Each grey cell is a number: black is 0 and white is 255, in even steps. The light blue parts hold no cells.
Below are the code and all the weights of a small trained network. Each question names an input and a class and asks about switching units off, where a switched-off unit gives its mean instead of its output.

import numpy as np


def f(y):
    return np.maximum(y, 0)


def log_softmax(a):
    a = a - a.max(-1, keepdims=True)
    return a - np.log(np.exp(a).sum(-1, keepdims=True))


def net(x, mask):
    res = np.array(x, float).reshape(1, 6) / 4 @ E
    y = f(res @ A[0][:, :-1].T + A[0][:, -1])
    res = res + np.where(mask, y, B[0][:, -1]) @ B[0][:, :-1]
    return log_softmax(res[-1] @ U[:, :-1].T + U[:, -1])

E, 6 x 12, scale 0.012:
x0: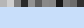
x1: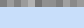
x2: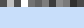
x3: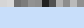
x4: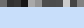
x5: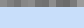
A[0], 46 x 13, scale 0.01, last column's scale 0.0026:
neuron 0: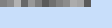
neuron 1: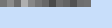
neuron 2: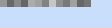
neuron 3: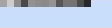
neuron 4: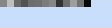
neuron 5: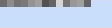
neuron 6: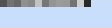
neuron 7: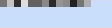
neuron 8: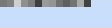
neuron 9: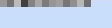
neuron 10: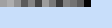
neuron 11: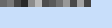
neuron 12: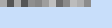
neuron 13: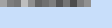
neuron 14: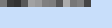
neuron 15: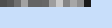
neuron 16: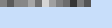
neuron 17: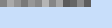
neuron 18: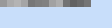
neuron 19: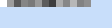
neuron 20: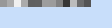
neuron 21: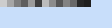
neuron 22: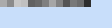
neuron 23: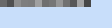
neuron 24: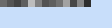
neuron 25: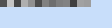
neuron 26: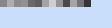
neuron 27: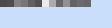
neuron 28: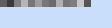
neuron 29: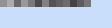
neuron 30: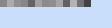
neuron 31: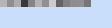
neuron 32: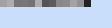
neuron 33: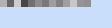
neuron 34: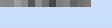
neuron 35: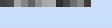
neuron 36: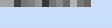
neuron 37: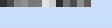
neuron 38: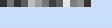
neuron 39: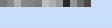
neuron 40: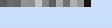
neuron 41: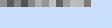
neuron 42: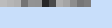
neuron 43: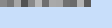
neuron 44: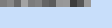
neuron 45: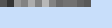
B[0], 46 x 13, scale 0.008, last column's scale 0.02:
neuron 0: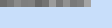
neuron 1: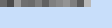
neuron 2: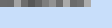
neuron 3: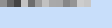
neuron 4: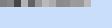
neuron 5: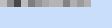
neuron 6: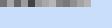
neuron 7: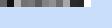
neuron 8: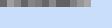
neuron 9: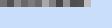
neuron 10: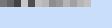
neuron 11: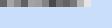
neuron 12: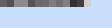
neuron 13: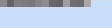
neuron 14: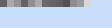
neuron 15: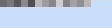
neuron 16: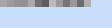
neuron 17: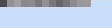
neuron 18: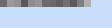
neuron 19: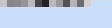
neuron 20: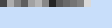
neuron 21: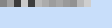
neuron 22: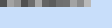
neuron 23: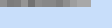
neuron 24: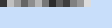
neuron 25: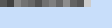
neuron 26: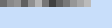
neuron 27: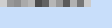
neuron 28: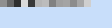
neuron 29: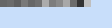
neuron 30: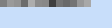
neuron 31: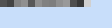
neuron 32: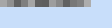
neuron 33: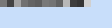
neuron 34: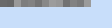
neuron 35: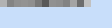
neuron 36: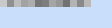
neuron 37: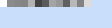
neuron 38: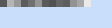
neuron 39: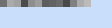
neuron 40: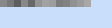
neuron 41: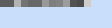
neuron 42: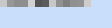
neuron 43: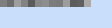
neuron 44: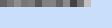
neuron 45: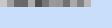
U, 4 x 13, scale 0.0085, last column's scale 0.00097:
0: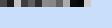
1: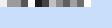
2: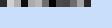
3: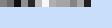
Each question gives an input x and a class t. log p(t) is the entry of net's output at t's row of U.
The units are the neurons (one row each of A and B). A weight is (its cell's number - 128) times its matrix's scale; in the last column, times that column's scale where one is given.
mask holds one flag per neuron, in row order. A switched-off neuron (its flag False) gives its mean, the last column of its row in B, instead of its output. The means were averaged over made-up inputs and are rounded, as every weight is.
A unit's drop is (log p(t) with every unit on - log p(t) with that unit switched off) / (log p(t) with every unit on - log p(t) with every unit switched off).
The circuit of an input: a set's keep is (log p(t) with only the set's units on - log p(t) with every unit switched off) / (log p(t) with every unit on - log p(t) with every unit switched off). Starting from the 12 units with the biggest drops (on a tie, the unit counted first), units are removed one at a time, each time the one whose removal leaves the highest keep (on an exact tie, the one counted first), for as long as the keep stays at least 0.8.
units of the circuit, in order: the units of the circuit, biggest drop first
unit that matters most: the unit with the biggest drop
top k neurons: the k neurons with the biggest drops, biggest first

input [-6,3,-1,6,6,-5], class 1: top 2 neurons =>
neuron 19; neuron 42
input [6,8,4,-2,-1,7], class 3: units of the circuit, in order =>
neuron 21
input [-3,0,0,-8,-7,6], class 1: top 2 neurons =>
neuron 37; neuron 27
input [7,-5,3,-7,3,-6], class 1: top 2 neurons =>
neuron 37; neuron 27
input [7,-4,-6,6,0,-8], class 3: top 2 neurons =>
neuron 3; neuron 21
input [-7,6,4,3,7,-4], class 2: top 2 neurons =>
neuron 38; neuron 24
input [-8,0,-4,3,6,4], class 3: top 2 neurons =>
neuron 28; neuron 5
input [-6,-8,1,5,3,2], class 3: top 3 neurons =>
neuron 28; neuron 37; neuron 27
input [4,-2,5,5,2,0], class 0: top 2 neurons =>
neuron 7; neuron 37
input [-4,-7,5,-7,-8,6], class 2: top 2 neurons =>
neuron 20; neuron 22
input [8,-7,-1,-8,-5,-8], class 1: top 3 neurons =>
neuron 37; neuron 27; neuron 35
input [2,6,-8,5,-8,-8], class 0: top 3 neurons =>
neuron 33; neuron 12; neuron 31
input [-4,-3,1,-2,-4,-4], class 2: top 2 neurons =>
neuron 21; neuron 3
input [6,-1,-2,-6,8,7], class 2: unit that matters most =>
neuron 24
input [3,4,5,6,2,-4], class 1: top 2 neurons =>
neuron 42; neuron 19
